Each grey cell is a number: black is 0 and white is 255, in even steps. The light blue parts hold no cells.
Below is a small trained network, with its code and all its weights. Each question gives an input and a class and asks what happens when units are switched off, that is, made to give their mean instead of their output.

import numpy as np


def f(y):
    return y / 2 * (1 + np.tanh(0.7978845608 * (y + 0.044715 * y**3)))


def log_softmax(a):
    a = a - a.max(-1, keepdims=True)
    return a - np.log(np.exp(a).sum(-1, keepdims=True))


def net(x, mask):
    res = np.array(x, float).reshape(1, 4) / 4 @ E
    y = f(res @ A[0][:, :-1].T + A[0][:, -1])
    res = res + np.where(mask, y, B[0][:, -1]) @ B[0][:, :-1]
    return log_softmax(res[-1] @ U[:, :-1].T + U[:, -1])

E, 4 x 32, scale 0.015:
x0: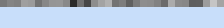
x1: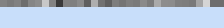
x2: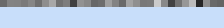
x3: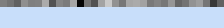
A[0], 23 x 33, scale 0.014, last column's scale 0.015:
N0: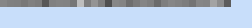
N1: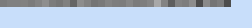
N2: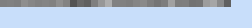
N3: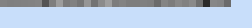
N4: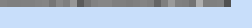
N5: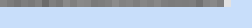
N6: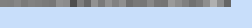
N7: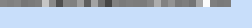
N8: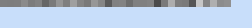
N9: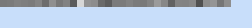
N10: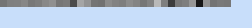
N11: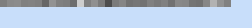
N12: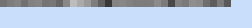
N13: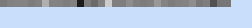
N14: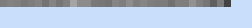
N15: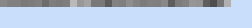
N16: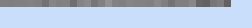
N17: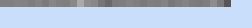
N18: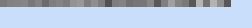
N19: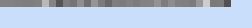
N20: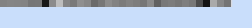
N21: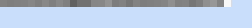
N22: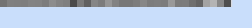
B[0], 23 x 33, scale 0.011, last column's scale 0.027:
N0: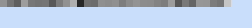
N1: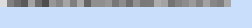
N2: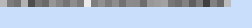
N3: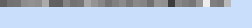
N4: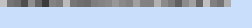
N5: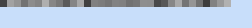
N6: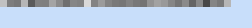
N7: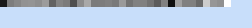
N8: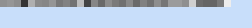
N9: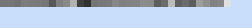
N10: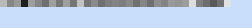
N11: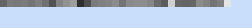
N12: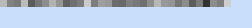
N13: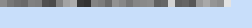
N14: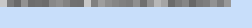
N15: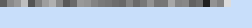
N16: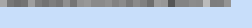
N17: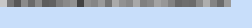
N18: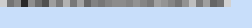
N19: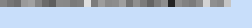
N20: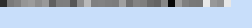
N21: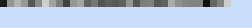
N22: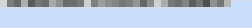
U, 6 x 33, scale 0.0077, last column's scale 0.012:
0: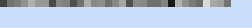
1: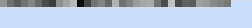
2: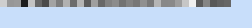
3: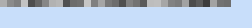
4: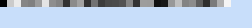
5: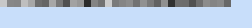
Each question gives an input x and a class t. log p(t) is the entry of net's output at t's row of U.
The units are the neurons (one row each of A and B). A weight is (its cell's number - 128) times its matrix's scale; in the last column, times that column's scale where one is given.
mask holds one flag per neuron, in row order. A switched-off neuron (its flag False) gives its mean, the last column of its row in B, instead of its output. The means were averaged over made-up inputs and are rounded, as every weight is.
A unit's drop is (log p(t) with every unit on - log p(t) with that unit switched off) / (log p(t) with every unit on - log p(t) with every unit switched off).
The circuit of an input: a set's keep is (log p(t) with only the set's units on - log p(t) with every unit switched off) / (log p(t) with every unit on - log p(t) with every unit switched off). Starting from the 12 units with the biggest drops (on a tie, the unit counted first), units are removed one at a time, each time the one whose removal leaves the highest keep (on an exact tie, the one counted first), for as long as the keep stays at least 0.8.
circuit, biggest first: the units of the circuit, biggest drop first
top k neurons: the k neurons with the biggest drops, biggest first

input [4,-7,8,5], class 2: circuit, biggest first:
N10
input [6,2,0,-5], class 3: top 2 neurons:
N22; N6
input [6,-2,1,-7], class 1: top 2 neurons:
N11; N9
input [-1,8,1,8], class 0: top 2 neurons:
N7; N19
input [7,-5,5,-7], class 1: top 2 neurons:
N9; N11
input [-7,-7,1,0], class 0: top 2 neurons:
N20; N3
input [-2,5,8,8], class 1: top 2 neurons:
N13; N8
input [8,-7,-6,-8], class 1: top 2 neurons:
N11; N0
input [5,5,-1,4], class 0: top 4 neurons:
N7; N12; N15; N19
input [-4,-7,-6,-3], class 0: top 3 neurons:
N20; N3; N10
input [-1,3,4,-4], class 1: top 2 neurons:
N9; N8
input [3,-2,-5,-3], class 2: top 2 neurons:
N18; N8
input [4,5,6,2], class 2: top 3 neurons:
N10; N20; N1
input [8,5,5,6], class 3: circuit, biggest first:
N2
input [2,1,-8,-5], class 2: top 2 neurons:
N8; N18
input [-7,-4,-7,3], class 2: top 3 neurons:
N8; N4; N18
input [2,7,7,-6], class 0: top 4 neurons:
N7; N19; N8; N18
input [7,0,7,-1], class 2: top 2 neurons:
N10; N1
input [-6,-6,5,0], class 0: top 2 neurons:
N20; N3
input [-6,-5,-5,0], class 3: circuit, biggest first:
N12
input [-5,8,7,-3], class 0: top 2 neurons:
N7; N19
